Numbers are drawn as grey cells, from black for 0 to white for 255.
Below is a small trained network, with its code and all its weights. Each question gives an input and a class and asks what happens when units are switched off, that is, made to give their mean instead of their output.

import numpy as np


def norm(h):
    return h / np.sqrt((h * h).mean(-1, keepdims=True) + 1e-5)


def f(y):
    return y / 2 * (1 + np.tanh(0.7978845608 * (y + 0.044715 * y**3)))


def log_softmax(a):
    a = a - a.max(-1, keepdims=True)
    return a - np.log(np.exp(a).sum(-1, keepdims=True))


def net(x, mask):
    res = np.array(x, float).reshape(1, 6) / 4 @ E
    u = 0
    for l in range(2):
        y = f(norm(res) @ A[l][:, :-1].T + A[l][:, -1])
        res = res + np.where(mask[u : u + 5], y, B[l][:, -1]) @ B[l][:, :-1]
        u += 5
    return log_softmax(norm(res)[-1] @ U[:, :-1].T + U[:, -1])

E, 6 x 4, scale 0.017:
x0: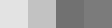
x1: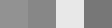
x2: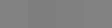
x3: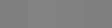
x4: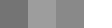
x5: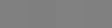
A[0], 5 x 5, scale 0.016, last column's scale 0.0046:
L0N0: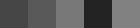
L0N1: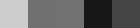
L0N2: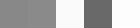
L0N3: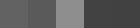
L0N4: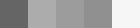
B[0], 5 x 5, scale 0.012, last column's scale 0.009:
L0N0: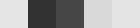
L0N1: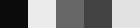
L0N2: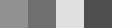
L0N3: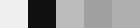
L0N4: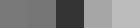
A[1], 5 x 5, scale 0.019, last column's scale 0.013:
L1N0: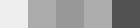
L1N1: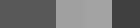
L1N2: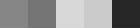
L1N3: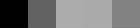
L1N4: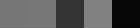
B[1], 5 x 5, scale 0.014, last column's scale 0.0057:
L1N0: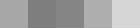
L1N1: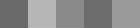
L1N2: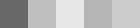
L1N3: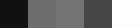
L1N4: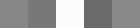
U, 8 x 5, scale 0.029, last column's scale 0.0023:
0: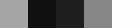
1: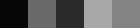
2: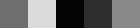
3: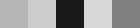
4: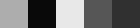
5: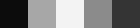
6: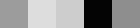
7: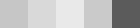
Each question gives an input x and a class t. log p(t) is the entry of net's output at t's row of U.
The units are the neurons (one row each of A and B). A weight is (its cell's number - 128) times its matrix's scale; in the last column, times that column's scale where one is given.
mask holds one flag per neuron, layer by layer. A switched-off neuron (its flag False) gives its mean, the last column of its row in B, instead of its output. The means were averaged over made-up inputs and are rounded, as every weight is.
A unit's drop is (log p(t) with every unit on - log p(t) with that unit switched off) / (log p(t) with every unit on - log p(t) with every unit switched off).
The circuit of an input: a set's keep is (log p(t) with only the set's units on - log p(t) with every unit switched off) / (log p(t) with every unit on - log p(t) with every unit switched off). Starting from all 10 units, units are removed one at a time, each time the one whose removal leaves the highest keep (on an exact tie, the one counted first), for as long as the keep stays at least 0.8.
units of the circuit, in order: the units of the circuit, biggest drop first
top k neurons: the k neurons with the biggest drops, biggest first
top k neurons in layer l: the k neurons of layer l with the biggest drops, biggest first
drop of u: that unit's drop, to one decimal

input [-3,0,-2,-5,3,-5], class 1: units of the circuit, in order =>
[L0N2]
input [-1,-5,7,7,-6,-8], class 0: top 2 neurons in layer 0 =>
[L0N0; L0N3]
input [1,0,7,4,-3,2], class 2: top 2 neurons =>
[L0N1; L0N0]
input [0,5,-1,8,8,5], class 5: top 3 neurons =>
[L0N0; L1N3; L0N3]
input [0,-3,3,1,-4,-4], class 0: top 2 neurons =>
[L0N0; L0N3]
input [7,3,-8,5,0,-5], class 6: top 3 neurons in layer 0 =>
[L0N0; L0N1; L0N3]
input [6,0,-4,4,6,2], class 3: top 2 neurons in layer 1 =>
[L1N2; L1N4]
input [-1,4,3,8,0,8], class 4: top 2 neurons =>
[L0N2; L0N1]
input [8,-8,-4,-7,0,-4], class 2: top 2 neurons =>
[L0N0; L0N3]
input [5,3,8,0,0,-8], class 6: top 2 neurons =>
[L0N0; L0N1]
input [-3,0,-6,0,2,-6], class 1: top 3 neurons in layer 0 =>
[L0N2; L0N3; L0N4]
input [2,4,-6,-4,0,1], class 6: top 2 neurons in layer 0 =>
[L0N0; L0N3]
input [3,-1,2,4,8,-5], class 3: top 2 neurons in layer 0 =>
[L0N2; L0N4]
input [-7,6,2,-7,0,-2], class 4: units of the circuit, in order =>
[L0N1]
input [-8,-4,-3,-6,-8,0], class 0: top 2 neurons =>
[L0N0; L0N2]
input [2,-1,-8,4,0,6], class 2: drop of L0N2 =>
0.1
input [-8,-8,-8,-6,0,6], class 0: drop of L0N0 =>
0.7
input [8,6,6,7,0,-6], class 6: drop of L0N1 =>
0.4
